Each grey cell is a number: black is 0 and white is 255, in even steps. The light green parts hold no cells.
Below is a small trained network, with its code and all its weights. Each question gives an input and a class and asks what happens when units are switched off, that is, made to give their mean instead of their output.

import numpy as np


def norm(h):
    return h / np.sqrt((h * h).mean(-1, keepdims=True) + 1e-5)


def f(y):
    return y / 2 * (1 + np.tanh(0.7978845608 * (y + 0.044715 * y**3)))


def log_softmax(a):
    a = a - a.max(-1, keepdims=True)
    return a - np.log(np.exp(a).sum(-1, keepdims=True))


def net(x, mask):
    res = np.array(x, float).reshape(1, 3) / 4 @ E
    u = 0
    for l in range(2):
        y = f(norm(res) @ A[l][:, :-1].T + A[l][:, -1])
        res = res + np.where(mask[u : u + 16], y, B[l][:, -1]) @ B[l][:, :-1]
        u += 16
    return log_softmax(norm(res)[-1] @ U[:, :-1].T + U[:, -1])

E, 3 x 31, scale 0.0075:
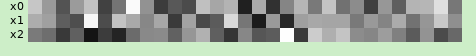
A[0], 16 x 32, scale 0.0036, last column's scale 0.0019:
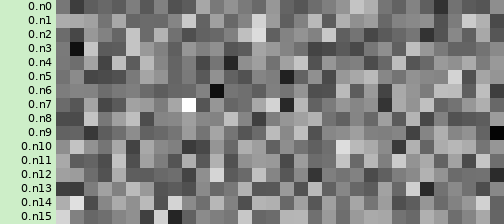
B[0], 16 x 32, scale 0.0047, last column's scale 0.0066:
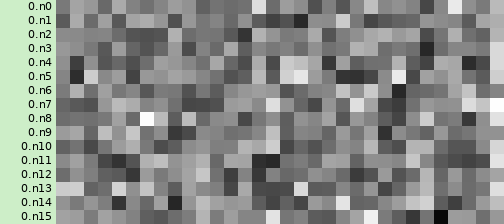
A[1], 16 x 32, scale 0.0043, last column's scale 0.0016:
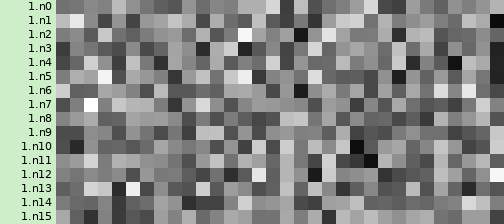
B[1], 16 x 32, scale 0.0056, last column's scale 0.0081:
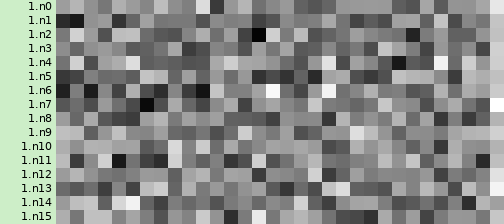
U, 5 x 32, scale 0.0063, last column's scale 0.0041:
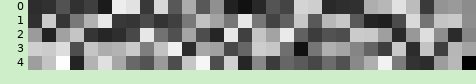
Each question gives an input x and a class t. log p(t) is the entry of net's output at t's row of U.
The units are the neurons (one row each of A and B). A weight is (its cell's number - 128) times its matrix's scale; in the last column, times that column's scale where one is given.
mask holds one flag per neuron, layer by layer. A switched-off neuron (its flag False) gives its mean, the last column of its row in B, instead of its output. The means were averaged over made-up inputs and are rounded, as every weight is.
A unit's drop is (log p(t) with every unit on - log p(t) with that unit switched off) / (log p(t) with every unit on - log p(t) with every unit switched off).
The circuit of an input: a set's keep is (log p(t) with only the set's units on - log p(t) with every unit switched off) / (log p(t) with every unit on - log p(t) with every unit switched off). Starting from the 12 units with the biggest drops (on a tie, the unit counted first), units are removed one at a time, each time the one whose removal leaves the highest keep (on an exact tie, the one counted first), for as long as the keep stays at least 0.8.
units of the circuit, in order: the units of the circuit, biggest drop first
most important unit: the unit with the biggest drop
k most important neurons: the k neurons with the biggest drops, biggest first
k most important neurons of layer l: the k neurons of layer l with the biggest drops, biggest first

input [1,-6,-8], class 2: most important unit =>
1.n11
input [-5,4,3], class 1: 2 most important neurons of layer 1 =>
(1.n4 1.n13)
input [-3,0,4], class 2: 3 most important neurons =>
(1.n3 0.n10 0.n13)
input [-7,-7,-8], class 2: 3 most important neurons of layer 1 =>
(1.n7 1.n11 1.n8)
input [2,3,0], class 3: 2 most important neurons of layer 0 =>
(0.n4 0.n13)
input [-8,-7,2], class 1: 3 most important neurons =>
(1.n4 0.n11 1.n9)
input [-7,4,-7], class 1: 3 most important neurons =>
(1.n4 0.n7 0.n5)
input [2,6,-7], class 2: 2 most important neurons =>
(0.n4 1.n11)
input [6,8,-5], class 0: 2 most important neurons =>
(1.n1 0.n4)
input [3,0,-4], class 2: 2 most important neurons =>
(0.n4 0.n7)
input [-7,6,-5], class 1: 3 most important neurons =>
(1.n4 0.n7 0.n8)
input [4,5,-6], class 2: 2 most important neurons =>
(0.n4 1.n11)
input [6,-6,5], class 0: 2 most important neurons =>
(1.n5 0.n7)
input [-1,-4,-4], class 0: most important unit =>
0.n5
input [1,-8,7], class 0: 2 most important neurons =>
(1.n13 1.n5)
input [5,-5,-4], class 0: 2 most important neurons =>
(1.n5 0.n7)
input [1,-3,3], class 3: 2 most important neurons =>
(0.n0 0.n13)
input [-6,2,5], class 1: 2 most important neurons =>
(0.n7 1.n4)
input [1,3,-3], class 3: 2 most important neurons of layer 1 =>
(1.n10 1.n13)
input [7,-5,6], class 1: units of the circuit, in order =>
(1.n6)
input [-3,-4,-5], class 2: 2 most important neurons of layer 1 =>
(1.n7 1.n11)
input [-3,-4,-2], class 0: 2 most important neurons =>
(1.n13 0.n7)
